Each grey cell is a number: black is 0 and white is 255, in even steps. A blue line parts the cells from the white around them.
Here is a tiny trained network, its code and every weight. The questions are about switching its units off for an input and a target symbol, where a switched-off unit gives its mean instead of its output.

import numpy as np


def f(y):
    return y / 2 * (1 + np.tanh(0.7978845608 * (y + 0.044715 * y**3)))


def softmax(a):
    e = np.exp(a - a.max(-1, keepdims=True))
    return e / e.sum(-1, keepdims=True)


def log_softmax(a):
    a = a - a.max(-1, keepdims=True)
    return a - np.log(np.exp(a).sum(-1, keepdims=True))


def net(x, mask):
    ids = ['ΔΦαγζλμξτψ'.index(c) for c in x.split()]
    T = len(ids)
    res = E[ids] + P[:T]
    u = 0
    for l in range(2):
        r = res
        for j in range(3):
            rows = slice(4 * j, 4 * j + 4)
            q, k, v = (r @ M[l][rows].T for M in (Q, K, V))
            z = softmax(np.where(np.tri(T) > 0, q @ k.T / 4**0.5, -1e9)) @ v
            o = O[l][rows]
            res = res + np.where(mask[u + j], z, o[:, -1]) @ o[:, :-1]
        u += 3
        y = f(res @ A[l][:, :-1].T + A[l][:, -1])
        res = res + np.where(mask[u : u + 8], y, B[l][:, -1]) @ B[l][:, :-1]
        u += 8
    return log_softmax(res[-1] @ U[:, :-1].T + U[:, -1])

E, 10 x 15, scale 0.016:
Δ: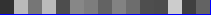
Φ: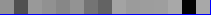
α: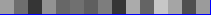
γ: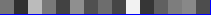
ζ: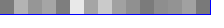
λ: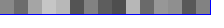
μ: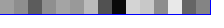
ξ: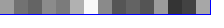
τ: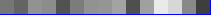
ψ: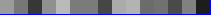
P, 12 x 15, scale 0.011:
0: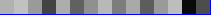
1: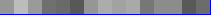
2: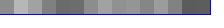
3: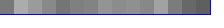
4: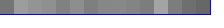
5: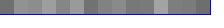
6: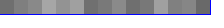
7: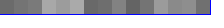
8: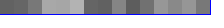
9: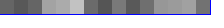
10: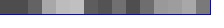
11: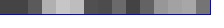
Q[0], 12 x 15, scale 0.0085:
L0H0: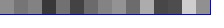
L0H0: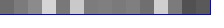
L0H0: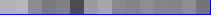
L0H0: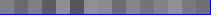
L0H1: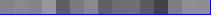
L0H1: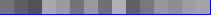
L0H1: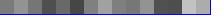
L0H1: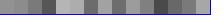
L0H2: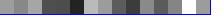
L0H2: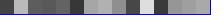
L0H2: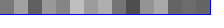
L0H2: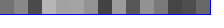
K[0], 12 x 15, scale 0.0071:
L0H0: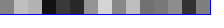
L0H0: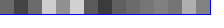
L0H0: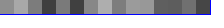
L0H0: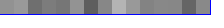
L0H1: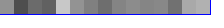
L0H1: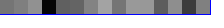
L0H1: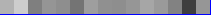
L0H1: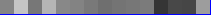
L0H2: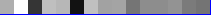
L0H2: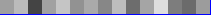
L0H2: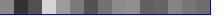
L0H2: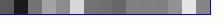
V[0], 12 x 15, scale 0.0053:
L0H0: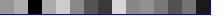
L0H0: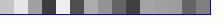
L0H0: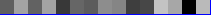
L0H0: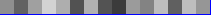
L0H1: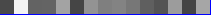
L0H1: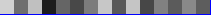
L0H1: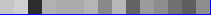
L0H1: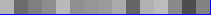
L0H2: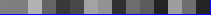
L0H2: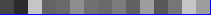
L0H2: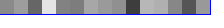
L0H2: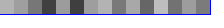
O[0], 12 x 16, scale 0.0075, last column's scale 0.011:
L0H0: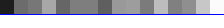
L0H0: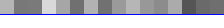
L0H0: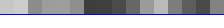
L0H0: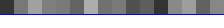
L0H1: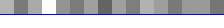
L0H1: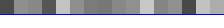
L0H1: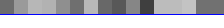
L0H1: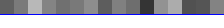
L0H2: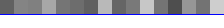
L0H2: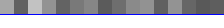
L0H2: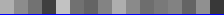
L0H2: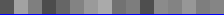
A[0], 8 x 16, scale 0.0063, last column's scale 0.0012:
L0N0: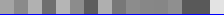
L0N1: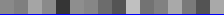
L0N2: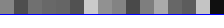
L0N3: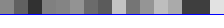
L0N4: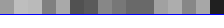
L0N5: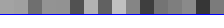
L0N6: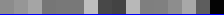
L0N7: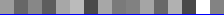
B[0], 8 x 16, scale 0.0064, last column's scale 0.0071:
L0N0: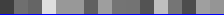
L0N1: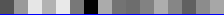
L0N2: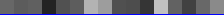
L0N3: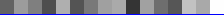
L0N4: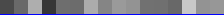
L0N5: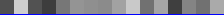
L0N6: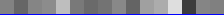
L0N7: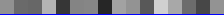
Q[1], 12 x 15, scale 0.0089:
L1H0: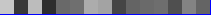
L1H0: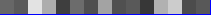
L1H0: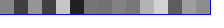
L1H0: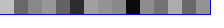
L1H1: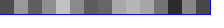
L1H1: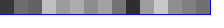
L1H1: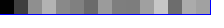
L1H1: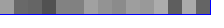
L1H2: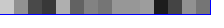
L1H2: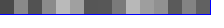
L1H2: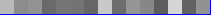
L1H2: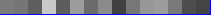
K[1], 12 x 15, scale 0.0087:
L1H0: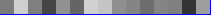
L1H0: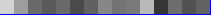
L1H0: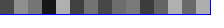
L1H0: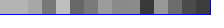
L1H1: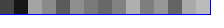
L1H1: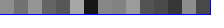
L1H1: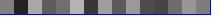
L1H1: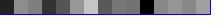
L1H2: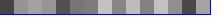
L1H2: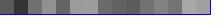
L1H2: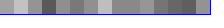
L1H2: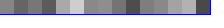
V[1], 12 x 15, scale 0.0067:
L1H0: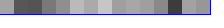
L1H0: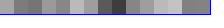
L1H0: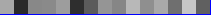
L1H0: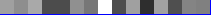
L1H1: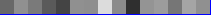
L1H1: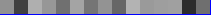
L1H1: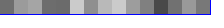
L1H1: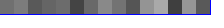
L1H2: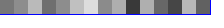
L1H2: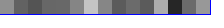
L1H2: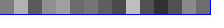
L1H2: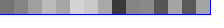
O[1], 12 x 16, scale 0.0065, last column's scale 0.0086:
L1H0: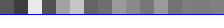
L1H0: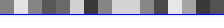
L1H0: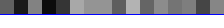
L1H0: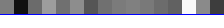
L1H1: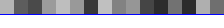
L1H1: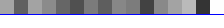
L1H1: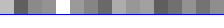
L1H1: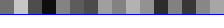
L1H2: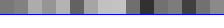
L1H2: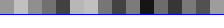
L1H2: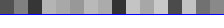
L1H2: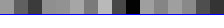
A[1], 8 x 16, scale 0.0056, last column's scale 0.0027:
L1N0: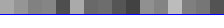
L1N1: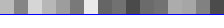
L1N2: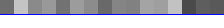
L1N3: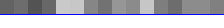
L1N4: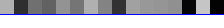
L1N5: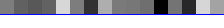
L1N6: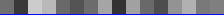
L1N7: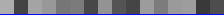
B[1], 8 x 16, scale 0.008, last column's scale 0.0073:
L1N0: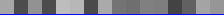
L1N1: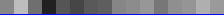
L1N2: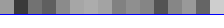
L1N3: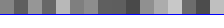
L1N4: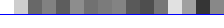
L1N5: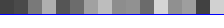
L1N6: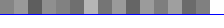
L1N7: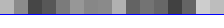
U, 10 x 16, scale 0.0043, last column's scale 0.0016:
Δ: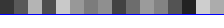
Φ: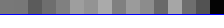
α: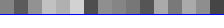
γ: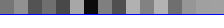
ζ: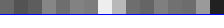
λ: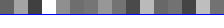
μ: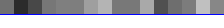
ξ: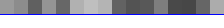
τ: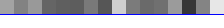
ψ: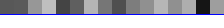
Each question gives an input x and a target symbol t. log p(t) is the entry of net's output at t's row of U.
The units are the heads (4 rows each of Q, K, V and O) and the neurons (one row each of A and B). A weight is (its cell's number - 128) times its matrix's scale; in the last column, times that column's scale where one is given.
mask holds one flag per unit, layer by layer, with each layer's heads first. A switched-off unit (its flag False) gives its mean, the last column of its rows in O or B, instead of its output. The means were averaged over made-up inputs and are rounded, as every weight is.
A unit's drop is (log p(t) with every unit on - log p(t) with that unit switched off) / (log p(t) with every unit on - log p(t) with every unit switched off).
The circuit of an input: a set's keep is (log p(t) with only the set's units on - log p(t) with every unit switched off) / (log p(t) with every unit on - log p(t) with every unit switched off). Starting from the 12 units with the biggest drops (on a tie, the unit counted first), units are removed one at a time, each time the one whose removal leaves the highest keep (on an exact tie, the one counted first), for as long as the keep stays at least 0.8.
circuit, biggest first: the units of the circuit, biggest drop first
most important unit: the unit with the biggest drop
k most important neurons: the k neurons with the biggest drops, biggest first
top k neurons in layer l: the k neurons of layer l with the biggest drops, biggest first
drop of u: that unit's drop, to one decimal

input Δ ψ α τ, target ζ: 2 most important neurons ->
[L1N5; L0N3]
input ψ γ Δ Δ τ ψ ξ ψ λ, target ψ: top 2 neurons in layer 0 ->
[L0N3; L0N1]
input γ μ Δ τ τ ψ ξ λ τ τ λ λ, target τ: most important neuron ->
[L0N3]
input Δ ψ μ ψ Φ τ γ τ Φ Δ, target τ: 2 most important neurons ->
[L0N3; L0N1]
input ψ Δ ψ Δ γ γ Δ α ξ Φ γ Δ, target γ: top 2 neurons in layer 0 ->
[L0N3; L0N7]
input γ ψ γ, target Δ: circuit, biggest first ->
[L0N1; L1H0]
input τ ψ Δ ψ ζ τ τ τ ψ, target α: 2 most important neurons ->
[L0N5; L0N3]
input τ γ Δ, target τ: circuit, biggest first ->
[L0N3; L1H2]
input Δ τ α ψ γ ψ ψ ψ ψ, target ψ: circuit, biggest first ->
[L0H2; L1H1; L0N3]
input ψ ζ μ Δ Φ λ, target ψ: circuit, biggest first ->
[L1H1; L0H1]
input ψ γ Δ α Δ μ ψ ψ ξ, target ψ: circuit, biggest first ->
[L1H1; L0N3; L0N1]
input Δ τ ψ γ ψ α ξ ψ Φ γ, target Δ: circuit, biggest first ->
[L0N1; L1H0; L0H1]
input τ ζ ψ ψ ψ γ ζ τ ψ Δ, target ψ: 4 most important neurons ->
[L0N3; L0N1; L1N7; L0N6]
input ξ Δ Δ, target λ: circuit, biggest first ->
[L1H0]
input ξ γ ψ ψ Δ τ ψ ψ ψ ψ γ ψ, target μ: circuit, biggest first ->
[L0H1; L1H0; L0N1]
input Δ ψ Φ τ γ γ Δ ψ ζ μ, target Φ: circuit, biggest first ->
[L1H0; L0N7; L1N2]
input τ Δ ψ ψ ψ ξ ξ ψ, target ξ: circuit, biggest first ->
[L1H2; L0H2; L0N2]
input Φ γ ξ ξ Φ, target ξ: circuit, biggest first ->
[L1H2; L0H0]
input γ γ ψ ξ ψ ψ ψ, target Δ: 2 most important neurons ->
[L0N7; L0N3]
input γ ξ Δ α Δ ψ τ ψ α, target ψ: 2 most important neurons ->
[L0N3; L0N7]
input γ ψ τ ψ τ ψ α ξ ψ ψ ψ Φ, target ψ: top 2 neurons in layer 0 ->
[L0N7; L0N3]
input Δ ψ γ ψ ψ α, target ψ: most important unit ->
L1H1
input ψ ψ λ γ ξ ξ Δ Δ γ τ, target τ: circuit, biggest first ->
[L1H2; L0H2]
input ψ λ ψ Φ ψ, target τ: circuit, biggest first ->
[L0H2; L0N7; L1H2]
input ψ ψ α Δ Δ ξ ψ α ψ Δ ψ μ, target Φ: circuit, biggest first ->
[L1H0; L1N2]
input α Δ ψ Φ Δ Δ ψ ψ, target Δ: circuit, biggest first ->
[L0H0; L1H1; L1H0]
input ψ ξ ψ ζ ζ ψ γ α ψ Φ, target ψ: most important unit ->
L0H2
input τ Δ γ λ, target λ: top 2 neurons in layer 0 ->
[L0N0; L0N5]
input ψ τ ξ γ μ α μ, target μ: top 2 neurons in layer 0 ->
[L0N5; L0N6]
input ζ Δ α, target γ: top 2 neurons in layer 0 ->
[L0N0; L0N5]
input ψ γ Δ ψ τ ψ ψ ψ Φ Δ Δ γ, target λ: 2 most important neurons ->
[L1N6; L0N1]
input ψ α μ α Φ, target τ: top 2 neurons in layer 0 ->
[L0N7; L0N3]
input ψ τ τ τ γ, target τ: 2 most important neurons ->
[L0N3; L1N7]
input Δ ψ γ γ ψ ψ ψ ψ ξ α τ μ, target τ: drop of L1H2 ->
0.6
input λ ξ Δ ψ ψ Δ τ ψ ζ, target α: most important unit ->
L0H1
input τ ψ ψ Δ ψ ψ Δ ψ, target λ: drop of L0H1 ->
0.1
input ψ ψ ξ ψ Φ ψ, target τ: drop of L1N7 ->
0.0
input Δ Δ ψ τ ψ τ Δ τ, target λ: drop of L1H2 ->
-0.1
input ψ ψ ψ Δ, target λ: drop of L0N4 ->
0.0
